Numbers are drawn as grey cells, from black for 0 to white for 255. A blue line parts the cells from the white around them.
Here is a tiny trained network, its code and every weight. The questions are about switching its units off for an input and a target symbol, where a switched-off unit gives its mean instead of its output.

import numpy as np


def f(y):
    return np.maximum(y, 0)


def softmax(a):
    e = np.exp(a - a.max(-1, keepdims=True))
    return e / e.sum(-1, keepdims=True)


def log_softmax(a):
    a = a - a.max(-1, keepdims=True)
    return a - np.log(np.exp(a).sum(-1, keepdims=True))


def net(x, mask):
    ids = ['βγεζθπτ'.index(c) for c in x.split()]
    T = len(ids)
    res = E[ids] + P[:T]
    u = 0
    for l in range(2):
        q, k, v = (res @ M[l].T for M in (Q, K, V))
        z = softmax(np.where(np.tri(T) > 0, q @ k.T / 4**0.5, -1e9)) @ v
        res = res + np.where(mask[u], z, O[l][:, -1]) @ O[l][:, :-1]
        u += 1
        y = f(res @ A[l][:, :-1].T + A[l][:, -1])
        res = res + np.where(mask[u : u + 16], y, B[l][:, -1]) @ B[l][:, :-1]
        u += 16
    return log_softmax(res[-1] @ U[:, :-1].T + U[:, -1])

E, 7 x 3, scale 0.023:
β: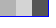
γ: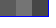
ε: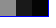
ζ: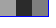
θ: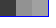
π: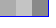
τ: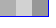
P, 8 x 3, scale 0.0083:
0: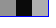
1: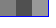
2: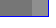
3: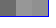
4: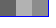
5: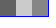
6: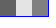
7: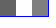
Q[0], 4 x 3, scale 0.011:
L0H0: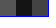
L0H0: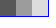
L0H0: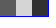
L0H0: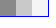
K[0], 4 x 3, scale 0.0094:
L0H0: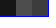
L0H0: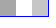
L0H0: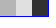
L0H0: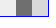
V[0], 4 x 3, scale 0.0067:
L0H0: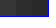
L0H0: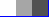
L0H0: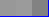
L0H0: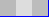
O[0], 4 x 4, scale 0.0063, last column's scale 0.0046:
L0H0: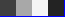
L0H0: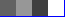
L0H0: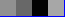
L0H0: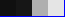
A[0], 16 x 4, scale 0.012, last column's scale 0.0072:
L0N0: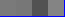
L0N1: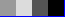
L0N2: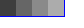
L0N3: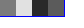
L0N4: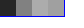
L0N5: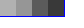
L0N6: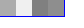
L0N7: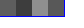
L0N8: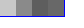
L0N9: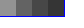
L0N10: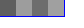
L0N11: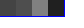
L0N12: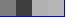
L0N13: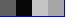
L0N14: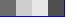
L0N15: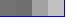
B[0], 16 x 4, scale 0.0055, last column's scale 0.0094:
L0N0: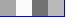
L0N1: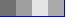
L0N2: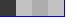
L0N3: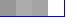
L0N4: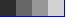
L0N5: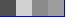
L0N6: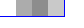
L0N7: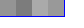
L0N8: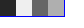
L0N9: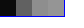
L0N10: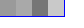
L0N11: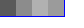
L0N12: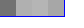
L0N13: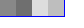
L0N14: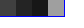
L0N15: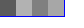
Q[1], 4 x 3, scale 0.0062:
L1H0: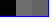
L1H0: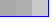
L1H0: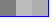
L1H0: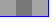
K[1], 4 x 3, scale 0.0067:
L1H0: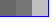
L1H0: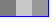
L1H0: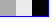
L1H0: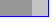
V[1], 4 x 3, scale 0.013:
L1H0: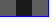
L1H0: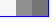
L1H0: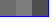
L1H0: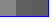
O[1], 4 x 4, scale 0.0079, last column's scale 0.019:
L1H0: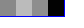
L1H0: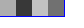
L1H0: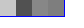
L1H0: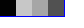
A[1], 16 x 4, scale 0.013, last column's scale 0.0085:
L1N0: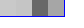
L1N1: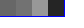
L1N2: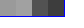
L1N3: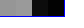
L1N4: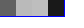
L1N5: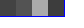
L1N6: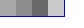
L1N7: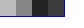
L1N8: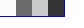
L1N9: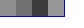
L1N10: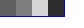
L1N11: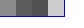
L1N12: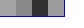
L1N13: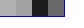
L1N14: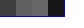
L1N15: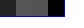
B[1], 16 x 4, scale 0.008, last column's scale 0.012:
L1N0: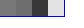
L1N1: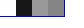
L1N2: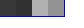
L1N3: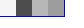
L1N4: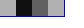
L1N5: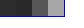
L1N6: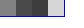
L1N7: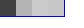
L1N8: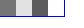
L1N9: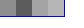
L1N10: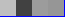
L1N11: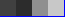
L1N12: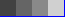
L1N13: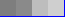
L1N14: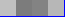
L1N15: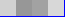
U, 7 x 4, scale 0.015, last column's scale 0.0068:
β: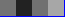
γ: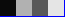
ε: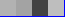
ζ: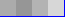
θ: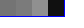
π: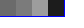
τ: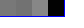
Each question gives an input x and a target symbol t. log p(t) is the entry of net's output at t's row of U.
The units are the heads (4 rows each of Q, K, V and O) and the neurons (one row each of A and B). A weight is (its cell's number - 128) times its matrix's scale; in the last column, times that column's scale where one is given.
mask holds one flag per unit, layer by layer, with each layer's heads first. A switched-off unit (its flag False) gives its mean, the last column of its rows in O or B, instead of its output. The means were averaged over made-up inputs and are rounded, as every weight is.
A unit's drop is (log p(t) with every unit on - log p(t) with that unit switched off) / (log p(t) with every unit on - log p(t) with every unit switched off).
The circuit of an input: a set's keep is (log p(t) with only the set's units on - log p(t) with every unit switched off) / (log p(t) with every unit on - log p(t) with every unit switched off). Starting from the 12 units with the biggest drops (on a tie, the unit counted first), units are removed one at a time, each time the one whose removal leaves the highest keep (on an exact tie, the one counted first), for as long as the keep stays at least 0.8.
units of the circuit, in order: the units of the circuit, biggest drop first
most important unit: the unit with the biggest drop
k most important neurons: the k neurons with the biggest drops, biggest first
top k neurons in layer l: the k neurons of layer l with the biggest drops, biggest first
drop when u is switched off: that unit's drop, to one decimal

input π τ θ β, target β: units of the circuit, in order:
(L0H0; L1N2)
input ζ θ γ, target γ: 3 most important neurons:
(L1N15; L1N4; L0N14)
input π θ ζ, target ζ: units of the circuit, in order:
(L0H0; L1N8; L0N13)
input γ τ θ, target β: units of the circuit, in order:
(L1N8)
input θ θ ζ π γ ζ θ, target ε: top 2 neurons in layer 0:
(L0N6; L0N4)
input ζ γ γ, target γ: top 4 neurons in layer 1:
(L1N15; L1N4; L1N3; L1N14)
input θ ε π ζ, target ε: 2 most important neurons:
(L1N8; L0N6)
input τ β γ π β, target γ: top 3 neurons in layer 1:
(L1N8; L1N7; L1N15)
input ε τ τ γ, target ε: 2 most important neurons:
(L0N6; L1N7)
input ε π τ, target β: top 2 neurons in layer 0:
(L0N13; L0N8)
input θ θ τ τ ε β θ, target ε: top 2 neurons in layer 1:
(L1N15; L1N14)
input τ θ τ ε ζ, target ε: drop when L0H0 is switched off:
1.3
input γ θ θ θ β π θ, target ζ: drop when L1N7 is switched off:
-0.1
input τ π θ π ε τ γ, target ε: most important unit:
L0H0
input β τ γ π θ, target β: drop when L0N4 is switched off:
0.0
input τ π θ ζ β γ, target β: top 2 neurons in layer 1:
(L1N8; L1N7)
